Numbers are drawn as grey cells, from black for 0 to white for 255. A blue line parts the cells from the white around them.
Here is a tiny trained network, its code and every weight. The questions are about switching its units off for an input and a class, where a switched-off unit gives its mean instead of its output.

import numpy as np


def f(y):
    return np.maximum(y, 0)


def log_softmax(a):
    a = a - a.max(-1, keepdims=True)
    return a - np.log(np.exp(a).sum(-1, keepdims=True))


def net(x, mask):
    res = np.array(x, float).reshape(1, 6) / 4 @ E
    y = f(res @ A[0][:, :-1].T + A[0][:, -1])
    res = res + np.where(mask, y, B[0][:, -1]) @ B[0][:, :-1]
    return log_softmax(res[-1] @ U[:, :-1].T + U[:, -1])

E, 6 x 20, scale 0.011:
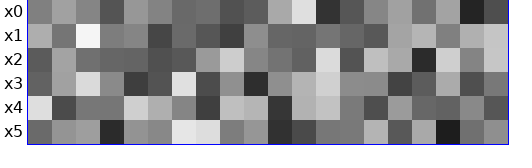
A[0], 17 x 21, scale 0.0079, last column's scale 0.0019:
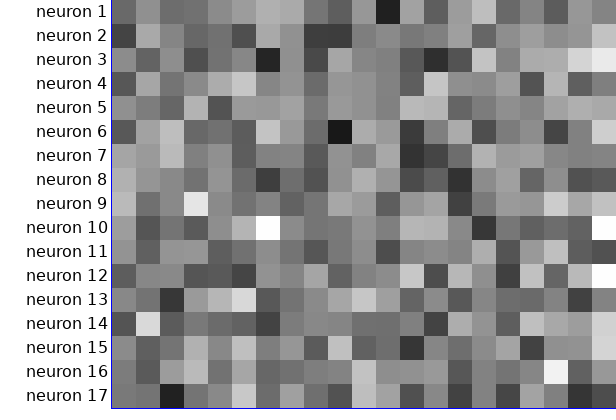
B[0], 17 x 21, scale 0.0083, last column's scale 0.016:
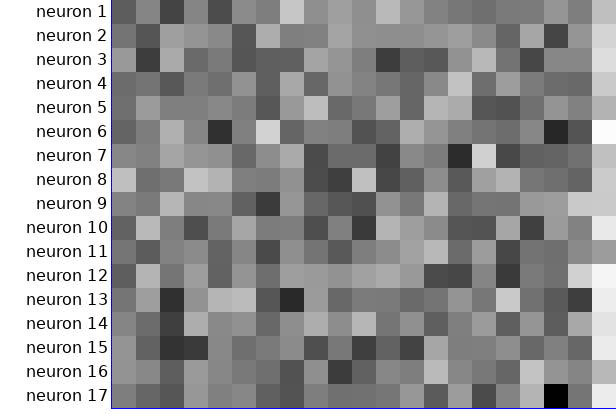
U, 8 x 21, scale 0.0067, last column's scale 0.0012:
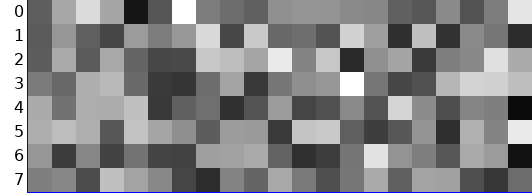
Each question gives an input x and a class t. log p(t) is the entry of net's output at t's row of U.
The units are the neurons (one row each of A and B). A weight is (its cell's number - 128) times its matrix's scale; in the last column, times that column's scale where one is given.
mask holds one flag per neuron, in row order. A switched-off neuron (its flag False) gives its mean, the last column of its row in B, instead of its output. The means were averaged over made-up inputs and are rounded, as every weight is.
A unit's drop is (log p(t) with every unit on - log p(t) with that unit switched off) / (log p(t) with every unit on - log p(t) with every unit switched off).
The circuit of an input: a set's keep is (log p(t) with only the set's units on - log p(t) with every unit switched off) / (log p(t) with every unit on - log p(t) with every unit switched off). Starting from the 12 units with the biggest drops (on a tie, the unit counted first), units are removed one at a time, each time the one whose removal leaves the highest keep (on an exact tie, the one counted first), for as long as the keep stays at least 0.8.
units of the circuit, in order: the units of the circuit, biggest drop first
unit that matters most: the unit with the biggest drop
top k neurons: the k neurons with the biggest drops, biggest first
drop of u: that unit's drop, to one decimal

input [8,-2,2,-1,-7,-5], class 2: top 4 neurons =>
(neuron 14; neuron 12; neuron 15; neuron 7)
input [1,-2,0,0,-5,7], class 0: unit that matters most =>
neuron 6
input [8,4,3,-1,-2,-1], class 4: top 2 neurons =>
(neuron 7; neuron 8)
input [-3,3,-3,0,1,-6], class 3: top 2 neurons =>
(neuron 9; neuron 16)
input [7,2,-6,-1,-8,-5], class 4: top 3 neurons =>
(neuron 7; neuron 8; neuron 3)
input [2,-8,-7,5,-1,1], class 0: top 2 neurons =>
(neuron 6; neuron 10)
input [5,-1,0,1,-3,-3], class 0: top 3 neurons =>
(neuron 6; neuron 13; neuron 15)
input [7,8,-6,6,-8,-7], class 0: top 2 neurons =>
(neuron 6; neuron 2)
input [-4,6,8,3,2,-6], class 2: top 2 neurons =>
(neuron 12; neuron 14)
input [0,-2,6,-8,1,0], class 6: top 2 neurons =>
(neuron 3; neuron 12)
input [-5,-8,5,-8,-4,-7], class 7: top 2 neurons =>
(neuron 13; neuron 17)
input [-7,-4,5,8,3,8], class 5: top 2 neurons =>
(neuron 10; neuron 14)
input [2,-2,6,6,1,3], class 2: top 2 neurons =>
(neuron 12; neuron 14)
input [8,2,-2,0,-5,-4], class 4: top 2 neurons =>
(neuron 7; neuron 8)
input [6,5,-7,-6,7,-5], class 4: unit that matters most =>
neuron 7
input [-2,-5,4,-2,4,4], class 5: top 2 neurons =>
(neuron 10; neuron 15)
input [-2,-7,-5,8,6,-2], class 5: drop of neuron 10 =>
1.3
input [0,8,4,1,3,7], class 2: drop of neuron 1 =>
0.1
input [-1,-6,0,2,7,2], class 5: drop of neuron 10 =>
0.2
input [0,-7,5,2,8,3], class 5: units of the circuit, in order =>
(neuron 10)
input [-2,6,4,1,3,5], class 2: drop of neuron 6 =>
0.2
